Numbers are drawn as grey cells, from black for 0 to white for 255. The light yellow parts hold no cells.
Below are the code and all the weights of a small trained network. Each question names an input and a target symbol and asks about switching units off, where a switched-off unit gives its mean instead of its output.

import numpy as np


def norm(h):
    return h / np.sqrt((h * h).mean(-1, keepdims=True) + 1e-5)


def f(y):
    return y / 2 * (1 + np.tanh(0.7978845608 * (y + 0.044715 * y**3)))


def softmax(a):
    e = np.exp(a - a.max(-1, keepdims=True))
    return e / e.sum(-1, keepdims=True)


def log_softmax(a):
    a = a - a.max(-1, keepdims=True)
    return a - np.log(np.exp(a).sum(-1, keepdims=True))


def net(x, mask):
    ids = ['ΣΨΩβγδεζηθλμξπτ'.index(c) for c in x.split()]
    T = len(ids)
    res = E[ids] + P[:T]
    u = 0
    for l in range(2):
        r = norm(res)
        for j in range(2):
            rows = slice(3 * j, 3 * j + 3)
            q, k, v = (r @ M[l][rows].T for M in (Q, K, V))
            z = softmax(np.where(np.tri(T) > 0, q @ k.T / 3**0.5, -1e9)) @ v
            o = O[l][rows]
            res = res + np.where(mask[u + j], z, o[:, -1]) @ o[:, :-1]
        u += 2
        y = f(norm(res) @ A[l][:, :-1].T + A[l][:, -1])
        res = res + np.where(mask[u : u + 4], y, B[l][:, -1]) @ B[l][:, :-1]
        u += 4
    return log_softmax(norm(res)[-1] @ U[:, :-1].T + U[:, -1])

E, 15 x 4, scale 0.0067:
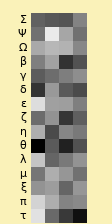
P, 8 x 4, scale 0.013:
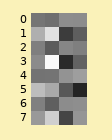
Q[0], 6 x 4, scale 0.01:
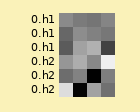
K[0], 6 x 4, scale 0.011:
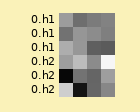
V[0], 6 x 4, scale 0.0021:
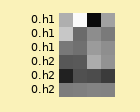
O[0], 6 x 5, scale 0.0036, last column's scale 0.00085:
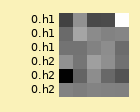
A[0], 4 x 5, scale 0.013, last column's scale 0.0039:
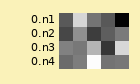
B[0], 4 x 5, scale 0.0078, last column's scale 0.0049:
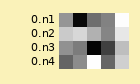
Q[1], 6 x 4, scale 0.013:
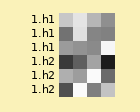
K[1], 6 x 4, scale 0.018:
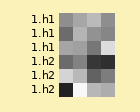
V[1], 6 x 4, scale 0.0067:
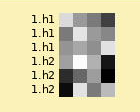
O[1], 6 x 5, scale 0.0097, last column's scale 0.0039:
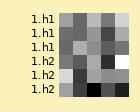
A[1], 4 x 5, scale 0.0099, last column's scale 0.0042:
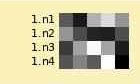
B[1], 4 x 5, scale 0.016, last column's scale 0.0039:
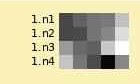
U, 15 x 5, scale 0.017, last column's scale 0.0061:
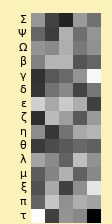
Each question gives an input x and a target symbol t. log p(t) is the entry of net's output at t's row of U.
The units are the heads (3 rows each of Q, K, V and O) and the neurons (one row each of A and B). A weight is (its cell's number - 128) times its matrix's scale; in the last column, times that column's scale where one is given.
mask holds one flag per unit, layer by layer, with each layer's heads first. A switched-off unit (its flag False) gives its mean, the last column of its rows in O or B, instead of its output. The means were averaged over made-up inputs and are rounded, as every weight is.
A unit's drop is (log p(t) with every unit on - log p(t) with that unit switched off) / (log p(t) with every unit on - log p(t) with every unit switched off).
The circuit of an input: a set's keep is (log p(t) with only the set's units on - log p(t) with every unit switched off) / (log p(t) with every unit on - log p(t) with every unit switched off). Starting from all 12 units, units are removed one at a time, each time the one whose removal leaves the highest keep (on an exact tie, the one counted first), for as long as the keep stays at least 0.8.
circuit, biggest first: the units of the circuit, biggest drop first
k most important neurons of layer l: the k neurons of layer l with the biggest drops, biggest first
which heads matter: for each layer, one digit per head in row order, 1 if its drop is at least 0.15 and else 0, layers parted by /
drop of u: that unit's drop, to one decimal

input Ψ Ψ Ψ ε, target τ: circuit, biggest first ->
(0.n4; 1.h2)
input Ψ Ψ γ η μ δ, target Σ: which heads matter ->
00 / 11
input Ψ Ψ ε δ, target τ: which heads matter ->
00 / 01
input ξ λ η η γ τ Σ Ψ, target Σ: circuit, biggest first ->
(1.h2; 0.n1)
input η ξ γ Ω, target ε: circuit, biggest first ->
(0.n1; 1.h2)
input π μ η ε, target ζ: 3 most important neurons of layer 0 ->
(0.n3; 0.n1; 0.n4)
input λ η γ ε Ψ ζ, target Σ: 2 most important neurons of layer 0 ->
(0.n3; 0.n1)
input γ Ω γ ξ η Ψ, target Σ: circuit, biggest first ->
(0.n3; 0.n4; 0.n1)
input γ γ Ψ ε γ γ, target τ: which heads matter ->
10 / 11
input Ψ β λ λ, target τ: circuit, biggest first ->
(0.n4; 1.h2; 0.n3)
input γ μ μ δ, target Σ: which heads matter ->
00 / 01
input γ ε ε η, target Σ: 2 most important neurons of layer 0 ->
(0.n4; 0.n1)
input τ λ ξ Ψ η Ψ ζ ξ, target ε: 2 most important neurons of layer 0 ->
(0.n4; 0.n2)
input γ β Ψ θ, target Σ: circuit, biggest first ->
(1.h2; 0.n1)
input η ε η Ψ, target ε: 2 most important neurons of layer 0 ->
(0.n1; 0.n4)
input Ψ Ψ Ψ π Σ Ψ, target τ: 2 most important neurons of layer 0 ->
(0.n3; 0.n1)
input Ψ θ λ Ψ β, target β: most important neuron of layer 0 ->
(0.n2)
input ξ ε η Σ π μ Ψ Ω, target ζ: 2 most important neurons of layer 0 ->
(0.n3; 0.n1)
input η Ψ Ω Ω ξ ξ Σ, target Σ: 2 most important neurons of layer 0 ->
(0.n4; 0.n2)
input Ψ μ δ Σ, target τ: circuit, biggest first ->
(0.n2; 1.h2)
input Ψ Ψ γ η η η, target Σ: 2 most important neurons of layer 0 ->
(0.n3; 0.n4)
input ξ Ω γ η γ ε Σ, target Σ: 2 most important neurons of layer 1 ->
(1.n4; 1.n1)
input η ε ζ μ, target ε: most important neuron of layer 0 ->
(0.n1)
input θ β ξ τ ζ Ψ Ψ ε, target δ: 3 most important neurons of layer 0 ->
(0.n3; 0.n2; 0.n1)
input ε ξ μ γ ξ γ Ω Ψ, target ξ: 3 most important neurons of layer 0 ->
(0.n3; 0.n1; 0.n2)
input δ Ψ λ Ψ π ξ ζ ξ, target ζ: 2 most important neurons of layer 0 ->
(0.n3; 0.n1)
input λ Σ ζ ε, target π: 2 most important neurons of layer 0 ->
(0.n4; 0.n1)
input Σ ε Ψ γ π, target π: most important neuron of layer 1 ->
(1.n3)
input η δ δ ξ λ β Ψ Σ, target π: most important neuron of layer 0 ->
(0.n3)
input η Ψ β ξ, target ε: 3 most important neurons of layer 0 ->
(0.n1; 0.n4; 0.n2)
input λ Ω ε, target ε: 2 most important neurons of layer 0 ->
(0.n1; 0.n3)
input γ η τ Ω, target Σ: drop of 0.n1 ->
1.0
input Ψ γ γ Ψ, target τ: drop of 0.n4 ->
0.6
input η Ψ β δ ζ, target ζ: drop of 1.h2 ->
0.9
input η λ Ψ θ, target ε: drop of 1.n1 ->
0.0
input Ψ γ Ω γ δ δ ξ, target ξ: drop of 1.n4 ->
0.1
